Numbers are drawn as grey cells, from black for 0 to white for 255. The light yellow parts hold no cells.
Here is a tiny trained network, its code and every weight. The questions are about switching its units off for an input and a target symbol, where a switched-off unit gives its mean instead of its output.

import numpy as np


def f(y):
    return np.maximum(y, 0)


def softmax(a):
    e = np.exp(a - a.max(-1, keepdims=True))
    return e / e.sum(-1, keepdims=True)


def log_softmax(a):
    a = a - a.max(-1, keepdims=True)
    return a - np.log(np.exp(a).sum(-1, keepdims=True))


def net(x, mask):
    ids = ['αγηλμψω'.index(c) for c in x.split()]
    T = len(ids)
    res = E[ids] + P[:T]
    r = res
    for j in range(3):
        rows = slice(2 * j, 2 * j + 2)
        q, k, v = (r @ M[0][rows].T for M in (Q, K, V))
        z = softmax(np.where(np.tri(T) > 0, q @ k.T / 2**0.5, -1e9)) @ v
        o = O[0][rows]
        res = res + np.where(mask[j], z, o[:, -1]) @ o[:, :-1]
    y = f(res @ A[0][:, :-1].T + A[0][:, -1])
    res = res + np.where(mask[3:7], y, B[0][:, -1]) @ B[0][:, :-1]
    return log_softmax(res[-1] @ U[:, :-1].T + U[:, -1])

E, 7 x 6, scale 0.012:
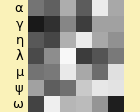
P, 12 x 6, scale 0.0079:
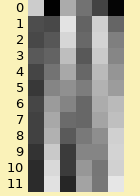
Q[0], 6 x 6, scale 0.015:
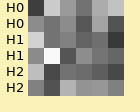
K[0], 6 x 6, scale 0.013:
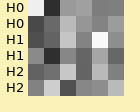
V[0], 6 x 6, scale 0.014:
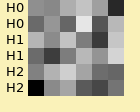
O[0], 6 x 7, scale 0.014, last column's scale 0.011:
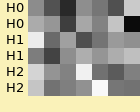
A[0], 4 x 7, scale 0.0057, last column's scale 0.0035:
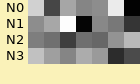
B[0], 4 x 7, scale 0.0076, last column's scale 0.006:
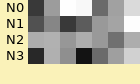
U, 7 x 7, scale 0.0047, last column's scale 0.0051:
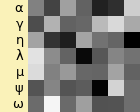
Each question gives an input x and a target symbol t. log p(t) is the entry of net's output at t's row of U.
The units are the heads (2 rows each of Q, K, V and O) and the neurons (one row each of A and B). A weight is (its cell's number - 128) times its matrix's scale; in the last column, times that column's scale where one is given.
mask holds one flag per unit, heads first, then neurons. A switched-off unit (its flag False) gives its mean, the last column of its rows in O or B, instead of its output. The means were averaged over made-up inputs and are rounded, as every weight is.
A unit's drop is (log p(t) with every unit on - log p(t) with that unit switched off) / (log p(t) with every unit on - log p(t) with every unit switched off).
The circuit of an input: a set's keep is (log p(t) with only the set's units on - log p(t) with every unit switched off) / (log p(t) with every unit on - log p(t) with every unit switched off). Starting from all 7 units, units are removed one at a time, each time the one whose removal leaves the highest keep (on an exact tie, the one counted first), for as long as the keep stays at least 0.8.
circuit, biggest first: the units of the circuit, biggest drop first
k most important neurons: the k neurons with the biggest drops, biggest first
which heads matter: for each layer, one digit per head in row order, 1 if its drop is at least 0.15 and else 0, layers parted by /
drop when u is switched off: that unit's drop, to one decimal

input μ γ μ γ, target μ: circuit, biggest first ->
[H1, H2]
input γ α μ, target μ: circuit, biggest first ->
[H2, H1]
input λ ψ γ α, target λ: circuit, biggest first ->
[H1]
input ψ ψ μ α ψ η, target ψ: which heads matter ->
101
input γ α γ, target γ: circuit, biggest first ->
[H2, N1]
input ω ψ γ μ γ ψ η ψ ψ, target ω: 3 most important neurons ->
[N2, N1, N3]
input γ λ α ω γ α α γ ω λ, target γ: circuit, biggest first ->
[H2, H0, N1]
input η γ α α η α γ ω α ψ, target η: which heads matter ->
100
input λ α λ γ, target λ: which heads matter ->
011
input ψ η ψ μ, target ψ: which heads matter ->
001
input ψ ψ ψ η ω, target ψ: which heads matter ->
101
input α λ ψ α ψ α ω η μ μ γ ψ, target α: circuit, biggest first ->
[H0, N1]
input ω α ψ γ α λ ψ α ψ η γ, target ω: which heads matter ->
010
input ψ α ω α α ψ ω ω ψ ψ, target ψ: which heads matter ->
001
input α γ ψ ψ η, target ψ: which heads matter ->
001
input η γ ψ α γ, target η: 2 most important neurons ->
[N3, N0]
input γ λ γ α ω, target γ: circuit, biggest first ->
[H2, N3]
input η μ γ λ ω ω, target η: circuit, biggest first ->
[H0]
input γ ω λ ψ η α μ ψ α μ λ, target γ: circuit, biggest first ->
[H0, H2]
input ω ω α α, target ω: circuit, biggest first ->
[H1]
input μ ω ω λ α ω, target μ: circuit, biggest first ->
[H1, H2]
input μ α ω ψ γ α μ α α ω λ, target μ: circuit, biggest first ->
[H2, H1]
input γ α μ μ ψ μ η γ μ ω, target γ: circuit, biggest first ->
[H2, H0]
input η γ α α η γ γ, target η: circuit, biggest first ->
[H0, H2]
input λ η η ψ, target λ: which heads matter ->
010
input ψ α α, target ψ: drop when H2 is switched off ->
0.9
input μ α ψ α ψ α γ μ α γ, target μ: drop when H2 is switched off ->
0.1
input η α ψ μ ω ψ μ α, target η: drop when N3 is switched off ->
0.1
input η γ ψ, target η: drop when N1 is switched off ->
0.0
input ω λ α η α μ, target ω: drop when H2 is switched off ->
0.2
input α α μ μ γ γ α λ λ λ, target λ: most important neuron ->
[N0]
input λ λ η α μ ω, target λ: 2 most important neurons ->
[N3, N0]
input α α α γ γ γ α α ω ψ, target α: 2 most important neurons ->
[N1, N3]
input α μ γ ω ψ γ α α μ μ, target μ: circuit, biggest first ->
[H1]
